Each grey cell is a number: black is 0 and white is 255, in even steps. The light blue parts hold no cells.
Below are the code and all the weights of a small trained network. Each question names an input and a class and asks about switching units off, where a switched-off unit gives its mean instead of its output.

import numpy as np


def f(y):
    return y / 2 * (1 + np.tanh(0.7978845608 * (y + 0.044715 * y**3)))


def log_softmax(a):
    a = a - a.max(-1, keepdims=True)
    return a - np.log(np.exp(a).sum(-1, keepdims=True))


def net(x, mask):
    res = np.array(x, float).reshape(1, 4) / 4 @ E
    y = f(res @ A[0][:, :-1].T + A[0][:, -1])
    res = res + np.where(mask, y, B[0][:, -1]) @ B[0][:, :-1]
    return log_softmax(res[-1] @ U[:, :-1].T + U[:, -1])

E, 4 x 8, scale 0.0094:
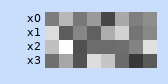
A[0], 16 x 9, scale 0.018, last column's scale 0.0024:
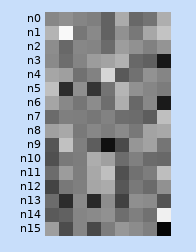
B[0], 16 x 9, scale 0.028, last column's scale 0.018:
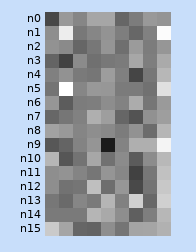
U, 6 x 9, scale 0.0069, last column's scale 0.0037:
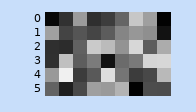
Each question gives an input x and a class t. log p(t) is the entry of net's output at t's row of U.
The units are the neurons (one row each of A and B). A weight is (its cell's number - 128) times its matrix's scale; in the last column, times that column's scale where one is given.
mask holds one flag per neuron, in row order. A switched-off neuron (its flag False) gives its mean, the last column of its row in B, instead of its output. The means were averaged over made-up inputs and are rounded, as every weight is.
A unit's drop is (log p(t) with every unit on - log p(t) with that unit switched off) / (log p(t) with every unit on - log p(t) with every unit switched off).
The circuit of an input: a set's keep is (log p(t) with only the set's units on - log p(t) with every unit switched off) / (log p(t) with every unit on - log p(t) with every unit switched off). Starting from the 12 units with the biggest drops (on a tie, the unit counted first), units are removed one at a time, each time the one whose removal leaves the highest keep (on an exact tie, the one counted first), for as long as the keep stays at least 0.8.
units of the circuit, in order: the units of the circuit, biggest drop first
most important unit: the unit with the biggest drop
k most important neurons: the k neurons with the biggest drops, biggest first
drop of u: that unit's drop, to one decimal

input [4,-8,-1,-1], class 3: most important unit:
n9
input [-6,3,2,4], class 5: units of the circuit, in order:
(n1; n5)
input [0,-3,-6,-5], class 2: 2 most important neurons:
(n1; n13)
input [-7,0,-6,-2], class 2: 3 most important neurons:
(n13; n1; n11)
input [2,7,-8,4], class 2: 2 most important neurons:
(n3; n1)
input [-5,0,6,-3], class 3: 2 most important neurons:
(n9; n11)
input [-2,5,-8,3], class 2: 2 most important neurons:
(n3; n1)
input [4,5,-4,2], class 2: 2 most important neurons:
(n1; n3)
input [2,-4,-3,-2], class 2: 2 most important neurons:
(n1; n5)
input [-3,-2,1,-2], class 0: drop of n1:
0.2
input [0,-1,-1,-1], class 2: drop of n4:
0.1
